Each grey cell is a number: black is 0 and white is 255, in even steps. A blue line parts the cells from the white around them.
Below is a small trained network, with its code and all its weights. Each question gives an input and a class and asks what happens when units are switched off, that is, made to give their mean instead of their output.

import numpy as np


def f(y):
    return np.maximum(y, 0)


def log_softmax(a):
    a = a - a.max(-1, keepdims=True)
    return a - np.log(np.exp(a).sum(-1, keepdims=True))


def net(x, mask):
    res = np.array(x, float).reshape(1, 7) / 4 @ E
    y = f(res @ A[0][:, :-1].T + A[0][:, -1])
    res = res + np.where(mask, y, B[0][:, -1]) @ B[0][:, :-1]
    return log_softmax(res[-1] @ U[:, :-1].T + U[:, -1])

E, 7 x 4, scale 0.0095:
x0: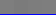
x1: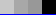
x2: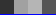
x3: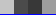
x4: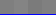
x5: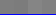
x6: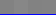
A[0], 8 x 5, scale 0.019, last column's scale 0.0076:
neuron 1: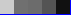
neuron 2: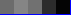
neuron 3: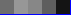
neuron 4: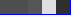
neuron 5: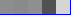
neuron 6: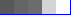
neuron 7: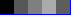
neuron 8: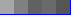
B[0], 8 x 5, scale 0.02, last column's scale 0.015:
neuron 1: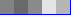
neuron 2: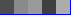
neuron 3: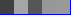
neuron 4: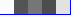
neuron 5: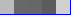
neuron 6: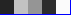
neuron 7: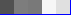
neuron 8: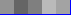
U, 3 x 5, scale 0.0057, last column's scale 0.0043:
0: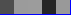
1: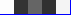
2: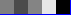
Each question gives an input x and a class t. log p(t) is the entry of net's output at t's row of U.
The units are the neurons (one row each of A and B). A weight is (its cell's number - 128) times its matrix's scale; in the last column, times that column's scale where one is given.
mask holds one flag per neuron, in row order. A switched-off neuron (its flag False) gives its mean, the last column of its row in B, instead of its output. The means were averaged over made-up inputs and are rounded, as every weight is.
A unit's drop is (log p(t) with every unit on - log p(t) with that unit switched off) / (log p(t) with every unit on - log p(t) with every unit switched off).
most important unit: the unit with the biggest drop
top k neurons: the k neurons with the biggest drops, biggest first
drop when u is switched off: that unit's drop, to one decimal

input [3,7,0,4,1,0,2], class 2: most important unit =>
neuron 1
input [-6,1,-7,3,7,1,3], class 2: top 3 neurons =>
[neuron 4; neuron 1; neuron 5]
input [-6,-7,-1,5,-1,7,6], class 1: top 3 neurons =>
[neuron 4; neuron 2; neuron 3]
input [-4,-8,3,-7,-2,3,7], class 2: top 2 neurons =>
[neuron 7; neuron 2]
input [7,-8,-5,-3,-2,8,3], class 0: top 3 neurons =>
[neuron 6; neuron 7; neuron 5]
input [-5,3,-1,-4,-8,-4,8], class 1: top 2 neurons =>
[neuron 6; neuron 7]
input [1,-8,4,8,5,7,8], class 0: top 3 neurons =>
[neuron 6; neuron 7; neuron 5]
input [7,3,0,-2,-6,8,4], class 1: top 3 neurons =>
[neuron 6; neuron 7; neuron 5]
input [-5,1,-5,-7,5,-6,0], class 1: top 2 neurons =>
[neuron 6; neuron 7]
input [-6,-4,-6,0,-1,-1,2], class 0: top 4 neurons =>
[neuron 6; neuron 5; neuron 8; neuron 1]
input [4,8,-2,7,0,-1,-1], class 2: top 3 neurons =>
[neuron 1; neuron 4; neuron 8]
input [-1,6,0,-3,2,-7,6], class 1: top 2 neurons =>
[neuron 6; neuron 5]
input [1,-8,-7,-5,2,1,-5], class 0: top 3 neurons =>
[neuron 6; neuron 7; neuron 5]
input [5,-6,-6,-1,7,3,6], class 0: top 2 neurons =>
[neuron 6; neuron 5]
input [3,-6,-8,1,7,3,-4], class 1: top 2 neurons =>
[neuron 4; neuron 2]
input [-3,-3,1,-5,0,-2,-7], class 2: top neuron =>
[neuron 7]
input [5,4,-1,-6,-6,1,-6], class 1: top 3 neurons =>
[neuron 6; neuron 5; neuron 7]
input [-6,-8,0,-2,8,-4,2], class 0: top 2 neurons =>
[neuron 6; neuron 1]
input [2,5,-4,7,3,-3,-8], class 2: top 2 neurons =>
[neuron 1; neuron 4]
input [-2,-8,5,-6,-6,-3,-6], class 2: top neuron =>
[neuron 7]
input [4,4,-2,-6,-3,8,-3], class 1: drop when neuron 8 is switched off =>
-0.1
